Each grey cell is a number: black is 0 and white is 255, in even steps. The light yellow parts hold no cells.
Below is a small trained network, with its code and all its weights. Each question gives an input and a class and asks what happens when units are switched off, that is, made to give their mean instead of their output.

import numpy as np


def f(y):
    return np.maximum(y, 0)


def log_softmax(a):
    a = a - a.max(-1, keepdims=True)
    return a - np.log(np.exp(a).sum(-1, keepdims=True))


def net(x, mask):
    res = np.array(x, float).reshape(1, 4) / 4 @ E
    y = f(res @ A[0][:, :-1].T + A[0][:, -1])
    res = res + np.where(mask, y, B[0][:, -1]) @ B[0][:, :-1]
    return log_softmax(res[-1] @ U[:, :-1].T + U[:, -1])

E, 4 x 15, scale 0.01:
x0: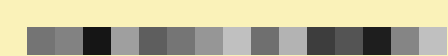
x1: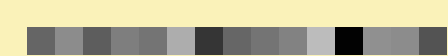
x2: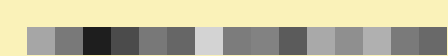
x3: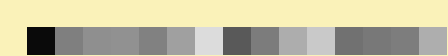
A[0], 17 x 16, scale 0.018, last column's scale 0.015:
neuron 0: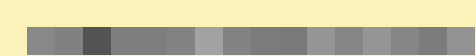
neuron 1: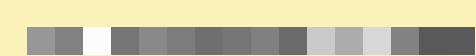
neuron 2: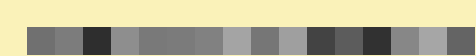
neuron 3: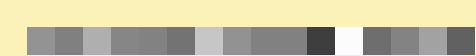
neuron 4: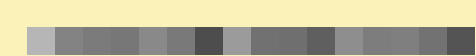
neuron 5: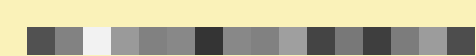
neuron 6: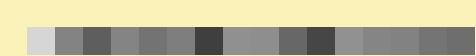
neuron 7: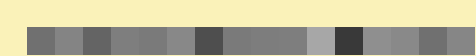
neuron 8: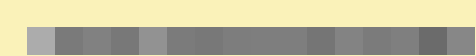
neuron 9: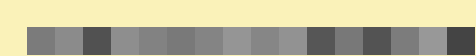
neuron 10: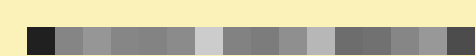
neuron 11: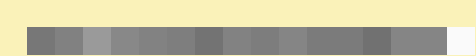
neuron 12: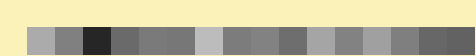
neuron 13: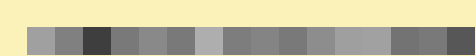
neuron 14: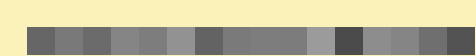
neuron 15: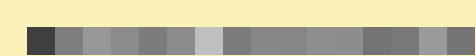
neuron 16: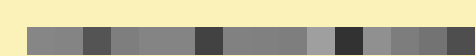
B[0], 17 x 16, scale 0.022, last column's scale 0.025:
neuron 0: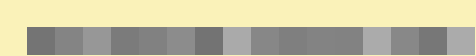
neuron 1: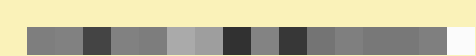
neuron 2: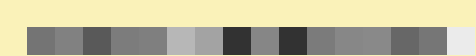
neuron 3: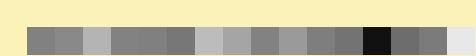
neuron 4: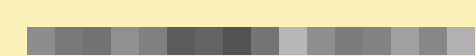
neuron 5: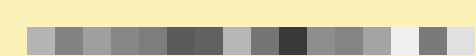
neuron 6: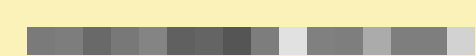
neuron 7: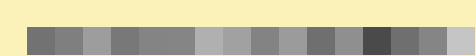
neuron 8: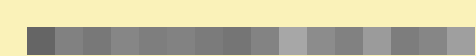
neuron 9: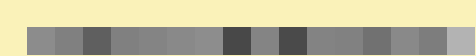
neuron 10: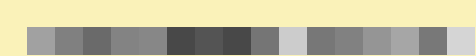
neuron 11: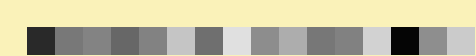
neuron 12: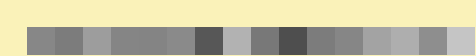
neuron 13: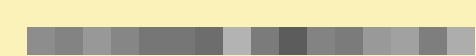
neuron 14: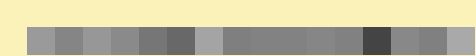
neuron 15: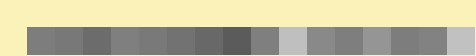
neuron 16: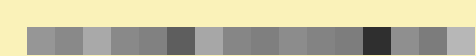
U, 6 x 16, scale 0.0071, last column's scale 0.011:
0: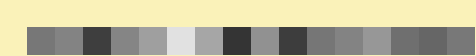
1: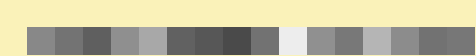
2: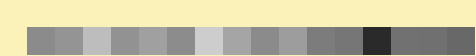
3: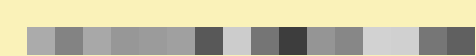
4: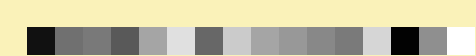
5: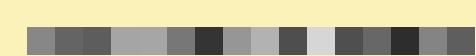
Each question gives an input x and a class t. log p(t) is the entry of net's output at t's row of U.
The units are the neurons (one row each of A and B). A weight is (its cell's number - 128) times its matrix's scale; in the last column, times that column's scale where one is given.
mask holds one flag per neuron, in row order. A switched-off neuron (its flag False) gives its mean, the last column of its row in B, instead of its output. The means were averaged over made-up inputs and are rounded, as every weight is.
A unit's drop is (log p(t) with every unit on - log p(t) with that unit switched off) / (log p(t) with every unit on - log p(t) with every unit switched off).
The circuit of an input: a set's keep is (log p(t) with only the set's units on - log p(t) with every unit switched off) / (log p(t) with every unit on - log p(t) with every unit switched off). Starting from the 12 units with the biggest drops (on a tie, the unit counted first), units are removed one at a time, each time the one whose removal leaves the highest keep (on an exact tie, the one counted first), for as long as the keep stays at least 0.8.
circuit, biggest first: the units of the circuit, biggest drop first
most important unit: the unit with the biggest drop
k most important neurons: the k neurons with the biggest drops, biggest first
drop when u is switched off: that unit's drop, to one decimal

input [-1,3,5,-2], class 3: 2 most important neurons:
(neuron 3; neuron 11)
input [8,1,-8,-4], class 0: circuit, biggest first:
(neuron 2)
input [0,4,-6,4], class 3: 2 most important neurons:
(neuron 5; neuron 3)
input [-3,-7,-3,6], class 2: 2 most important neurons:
(neuron 3; neuron 6)
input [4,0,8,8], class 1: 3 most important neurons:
(neuron 10; neuron 15; neuron 5)
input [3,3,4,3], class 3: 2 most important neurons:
(neuron 1; neuron 3)
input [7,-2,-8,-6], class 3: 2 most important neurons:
(neuron 5; neuron 1)
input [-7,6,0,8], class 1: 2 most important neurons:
(neuron 10; neuron 2)
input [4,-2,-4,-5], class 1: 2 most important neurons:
(neuron 6; neuron 1)
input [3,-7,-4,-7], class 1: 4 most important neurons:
(neuron 6; neuron 4; neuron 7; neuron 16)
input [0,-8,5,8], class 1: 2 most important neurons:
(neuron 10; neuron 15)
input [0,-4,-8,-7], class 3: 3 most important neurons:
(neuron 5; neuron 10; neuron 15)
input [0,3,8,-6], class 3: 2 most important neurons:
(neuron 12; neuron 13)
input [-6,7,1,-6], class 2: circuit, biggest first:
(neuron 16)
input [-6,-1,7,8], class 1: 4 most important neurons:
(neuron 10; neuron 5; neuron 15; neuron 2)
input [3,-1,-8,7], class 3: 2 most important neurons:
(neuron 5; neuron 6)
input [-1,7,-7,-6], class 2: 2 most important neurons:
(neuron 16; neuron 7)
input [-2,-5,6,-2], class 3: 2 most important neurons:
(neuron 12; neuron 13)
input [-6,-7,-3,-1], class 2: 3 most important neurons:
(neuron 3; neuron 2; neuron 9)
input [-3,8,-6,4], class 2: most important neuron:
(neuron 7)
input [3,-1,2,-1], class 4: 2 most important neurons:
(neuron 1; neuron 5)
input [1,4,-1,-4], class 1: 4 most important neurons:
(neuron 3; neuron 6; neuron 4; neuron 16)
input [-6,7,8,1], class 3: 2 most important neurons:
(neuron 12; neuron 3)
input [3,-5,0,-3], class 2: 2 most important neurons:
(neuron 3; neuron 1)
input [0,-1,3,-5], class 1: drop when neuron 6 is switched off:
0.1
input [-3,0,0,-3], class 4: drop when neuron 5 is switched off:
0.3
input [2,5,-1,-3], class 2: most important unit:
neuron 16
